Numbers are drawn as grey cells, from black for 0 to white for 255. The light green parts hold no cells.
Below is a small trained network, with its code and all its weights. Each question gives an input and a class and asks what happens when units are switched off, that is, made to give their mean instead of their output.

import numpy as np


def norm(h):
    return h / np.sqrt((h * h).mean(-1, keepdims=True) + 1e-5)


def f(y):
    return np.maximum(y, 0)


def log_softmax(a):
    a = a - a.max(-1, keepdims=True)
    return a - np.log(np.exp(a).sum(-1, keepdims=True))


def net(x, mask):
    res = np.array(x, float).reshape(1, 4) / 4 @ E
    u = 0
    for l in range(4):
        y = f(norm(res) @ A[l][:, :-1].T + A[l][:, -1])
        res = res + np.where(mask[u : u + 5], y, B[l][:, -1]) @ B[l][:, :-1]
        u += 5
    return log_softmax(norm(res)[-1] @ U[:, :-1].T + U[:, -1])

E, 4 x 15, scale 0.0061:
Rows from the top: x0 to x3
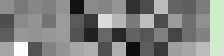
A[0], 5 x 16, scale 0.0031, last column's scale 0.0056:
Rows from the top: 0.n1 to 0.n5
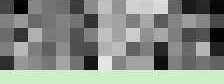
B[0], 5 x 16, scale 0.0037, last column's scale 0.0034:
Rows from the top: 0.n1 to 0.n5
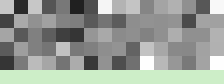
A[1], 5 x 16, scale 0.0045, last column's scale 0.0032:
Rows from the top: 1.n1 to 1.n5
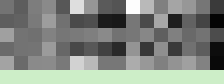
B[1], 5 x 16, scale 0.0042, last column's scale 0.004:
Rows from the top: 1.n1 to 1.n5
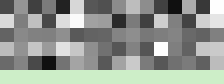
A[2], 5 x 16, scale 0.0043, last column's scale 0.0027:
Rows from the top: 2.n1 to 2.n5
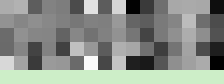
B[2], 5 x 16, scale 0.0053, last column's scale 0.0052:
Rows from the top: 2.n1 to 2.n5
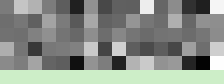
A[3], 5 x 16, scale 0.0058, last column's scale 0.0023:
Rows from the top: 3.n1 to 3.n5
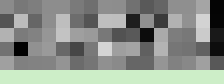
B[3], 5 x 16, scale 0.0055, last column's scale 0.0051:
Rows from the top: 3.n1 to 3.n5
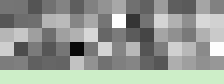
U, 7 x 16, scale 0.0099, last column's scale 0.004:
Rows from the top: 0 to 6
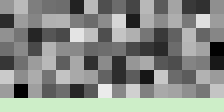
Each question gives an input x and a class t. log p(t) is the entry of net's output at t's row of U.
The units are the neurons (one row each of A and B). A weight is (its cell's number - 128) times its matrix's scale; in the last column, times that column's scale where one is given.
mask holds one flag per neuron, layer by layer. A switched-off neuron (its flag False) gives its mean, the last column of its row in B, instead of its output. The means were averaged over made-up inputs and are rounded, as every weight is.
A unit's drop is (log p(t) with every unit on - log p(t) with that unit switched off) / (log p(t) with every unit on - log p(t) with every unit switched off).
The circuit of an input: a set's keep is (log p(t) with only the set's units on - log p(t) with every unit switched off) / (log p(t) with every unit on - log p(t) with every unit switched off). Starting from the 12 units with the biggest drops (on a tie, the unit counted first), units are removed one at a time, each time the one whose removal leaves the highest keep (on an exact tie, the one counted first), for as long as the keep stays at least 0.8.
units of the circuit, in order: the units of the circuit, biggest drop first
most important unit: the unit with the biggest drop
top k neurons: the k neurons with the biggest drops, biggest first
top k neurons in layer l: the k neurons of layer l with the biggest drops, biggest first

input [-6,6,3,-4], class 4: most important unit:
0.n5
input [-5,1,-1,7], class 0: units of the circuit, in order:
(2.n5, 1.n1)
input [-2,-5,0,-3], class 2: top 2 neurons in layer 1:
(1.n1, 1.n5)
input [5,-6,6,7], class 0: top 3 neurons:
(2.n5, 2.n1, 0.n5)
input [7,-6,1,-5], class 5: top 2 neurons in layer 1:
(1.n2, 1.n4)
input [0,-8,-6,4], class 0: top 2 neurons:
(2.n5, 2.n1)
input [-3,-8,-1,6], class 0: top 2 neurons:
(2.n5, 2.n1)
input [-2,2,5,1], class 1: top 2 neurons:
(2.n5, 0.n5)
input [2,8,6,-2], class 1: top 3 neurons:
(2.n5, 3.n2, 0.n5)
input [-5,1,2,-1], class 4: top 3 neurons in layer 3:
(3.n3, 3.n2, 3.n4)
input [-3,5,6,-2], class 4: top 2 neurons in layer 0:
(0.n5, 0.n1)
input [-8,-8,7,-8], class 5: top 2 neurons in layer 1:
(1.n2, 1.n4)
